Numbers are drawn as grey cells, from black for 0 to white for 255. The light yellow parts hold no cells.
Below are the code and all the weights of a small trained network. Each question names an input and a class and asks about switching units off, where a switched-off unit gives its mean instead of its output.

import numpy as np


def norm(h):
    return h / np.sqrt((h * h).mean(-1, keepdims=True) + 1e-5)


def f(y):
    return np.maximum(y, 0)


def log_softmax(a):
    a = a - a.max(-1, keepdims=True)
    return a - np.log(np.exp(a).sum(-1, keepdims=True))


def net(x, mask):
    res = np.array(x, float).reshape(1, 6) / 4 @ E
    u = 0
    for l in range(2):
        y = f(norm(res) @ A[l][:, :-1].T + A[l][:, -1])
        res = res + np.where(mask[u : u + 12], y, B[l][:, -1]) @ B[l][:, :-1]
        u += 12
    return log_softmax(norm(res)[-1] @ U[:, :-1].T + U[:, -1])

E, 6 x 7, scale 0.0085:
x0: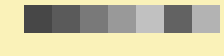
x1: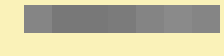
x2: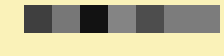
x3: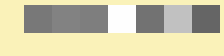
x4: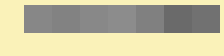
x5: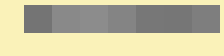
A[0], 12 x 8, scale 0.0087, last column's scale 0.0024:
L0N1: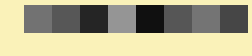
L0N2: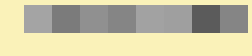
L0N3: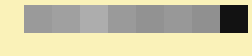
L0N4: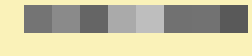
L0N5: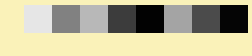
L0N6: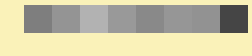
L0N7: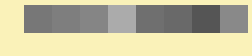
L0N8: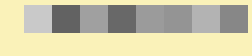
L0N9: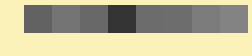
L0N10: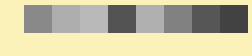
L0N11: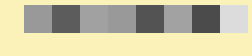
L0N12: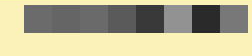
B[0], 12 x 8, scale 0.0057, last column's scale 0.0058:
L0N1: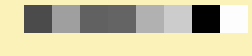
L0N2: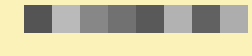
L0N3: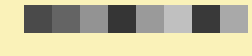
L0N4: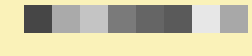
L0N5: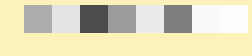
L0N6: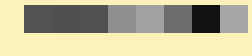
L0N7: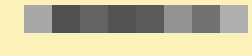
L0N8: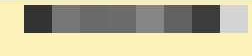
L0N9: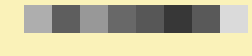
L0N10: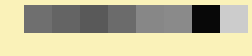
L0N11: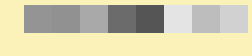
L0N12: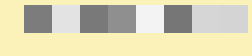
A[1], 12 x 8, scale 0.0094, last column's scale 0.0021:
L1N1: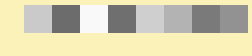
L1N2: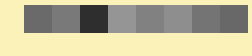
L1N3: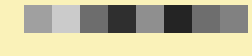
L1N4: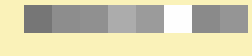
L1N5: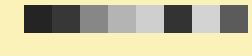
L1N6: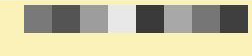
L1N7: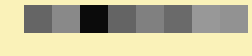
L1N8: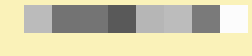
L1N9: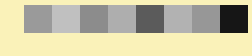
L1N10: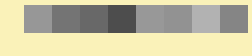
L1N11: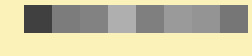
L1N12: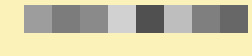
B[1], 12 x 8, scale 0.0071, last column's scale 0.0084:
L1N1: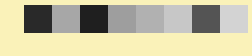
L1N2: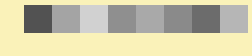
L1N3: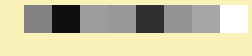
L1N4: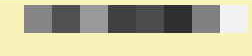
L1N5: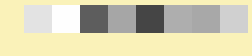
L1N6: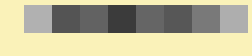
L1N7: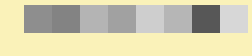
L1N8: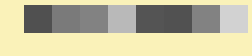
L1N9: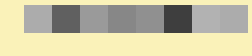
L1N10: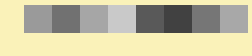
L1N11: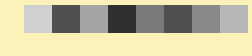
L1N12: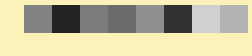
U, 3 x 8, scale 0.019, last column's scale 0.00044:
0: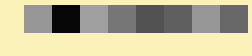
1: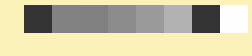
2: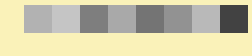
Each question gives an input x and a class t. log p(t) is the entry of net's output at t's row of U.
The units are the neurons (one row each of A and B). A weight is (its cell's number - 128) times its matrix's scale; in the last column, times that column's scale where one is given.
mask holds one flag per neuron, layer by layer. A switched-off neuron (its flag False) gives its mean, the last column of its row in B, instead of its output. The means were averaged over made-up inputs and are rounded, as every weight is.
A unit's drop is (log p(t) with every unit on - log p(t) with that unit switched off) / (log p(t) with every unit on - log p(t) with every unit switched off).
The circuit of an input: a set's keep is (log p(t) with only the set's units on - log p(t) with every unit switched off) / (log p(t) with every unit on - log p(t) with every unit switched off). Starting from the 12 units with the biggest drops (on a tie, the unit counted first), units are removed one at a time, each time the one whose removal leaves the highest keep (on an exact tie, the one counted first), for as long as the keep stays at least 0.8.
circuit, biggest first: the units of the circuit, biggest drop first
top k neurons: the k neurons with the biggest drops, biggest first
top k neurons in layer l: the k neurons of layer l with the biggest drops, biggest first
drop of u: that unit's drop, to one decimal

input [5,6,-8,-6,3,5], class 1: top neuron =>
[L1N1]
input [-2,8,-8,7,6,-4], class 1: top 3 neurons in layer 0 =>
[L0N3; L0N6; L0N8]
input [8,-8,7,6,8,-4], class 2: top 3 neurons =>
[L1N5; L0N4; L0N10]
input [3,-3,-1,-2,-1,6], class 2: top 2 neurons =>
[L1N5; L0N1]
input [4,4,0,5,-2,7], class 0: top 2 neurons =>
[L0N5; L0N12]
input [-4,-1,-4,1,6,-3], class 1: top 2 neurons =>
[L1N1; L0N3]
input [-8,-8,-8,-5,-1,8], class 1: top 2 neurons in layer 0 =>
[L0N10; L0N8]
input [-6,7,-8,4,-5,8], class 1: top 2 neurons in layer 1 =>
[L1N1; L1N5]
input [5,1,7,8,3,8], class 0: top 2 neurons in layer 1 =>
[L1N11; L1N1]
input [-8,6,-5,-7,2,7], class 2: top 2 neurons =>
[L0N5; L1N4]
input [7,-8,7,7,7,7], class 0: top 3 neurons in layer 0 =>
[L0N5; L0N12; L0N8]
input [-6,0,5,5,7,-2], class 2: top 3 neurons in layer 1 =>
[L1N3; L1N9; L1N1]
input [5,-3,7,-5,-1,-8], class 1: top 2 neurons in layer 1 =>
[L1N7; L1N4]
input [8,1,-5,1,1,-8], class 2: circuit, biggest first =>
[L1N5]
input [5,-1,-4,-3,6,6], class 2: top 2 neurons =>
[L1N5; L0N1]
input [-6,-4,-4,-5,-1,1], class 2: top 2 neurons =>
[L0N5; L1N4]
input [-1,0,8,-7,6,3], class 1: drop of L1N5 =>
-0.1
